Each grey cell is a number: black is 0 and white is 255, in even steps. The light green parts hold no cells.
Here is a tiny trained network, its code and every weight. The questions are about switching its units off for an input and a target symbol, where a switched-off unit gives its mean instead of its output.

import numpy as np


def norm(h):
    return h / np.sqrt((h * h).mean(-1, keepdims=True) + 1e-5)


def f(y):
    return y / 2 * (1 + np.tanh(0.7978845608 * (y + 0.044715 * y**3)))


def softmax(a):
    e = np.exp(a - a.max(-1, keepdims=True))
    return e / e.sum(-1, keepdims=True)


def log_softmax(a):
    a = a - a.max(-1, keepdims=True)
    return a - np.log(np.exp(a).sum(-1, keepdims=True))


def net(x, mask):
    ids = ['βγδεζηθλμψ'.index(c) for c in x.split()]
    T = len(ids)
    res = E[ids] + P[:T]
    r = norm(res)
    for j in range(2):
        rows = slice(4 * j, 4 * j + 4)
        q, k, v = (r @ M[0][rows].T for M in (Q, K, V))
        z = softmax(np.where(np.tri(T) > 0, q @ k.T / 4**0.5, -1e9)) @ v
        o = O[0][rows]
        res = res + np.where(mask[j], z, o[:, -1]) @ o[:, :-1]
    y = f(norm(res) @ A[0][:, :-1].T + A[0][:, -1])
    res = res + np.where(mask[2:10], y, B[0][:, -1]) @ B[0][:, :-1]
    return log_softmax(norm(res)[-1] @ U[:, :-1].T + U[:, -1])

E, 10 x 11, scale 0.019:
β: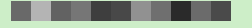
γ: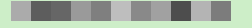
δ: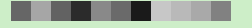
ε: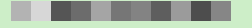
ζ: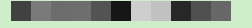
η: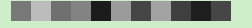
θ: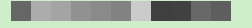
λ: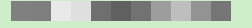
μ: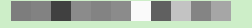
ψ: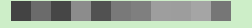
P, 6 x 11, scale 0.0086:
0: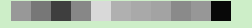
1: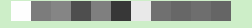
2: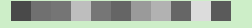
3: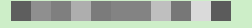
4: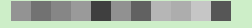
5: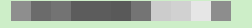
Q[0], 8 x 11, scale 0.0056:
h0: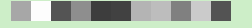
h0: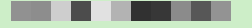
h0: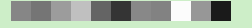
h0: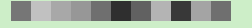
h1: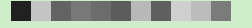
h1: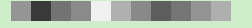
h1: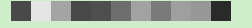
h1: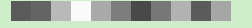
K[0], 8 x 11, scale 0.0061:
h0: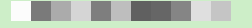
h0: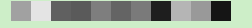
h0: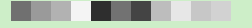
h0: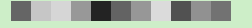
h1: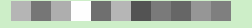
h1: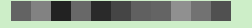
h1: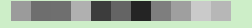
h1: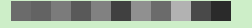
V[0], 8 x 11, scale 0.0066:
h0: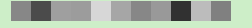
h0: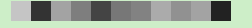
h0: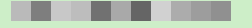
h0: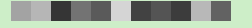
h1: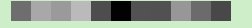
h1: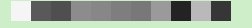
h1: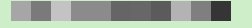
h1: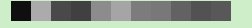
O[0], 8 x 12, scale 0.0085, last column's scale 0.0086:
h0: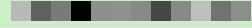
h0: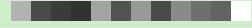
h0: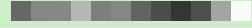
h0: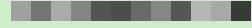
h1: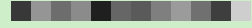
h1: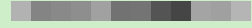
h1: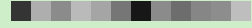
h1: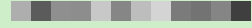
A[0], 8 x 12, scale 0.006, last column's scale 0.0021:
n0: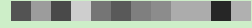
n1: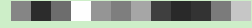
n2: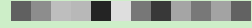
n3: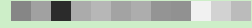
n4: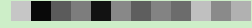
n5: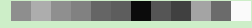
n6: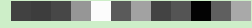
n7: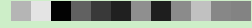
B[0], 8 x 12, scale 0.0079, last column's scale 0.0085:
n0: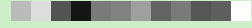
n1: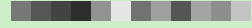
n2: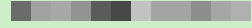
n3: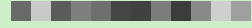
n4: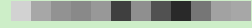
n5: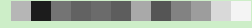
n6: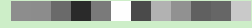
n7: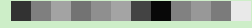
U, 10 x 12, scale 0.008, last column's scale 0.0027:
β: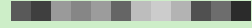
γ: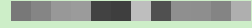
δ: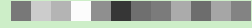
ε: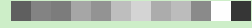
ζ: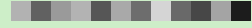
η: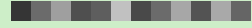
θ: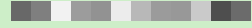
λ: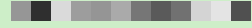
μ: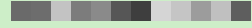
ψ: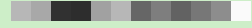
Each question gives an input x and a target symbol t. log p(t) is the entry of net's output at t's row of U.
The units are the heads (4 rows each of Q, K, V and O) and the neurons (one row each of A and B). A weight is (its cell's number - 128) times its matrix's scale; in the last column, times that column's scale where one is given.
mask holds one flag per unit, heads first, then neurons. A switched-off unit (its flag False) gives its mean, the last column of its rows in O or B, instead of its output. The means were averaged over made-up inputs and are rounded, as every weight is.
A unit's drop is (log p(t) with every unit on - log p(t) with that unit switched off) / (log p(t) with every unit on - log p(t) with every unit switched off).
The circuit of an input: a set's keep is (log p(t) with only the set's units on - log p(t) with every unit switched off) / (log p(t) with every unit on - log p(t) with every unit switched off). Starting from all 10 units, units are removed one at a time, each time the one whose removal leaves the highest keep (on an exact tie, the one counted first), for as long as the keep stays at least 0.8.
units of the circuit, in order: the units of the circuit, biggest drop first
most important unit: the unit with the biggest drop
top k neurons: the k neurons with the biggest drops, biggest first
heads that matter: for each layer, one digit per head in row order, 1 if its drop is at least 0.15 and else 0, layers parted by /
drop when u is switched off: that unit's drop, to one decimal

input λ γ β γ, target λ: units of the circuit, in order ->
h0; n0
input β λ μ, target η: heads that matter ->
01
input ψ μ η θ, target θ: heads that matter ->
11
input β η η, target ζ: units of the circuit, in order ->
h0; h1
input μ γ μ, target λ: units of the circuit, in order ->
h1; n0
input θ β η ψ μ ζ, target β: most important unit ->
h1
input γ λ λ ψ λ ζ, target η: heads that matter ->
01
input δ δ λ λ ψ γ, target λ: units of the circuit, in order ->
n0; h0
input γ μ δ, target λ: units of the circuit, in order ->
h1; n0
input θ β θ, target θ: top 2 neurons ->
n5; n4
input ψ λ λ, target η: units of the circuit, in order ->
h0; n4
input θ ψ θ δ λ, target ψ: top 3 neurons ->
n1; n7; n0
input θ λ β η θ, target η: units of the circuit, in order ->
h1; n4
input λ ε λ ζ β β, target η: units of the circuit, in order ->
h1; n7
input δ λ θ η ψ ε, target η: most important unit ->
n7
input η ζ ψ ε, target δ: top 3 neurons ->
n1; n6; n5
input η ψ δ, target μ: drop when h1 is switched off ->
0.2
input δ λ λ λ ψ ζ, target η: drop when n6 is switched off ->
0.1
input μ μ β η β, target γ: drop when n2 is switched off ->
-0.1
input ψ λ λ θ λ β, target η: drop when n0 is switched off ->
0.0
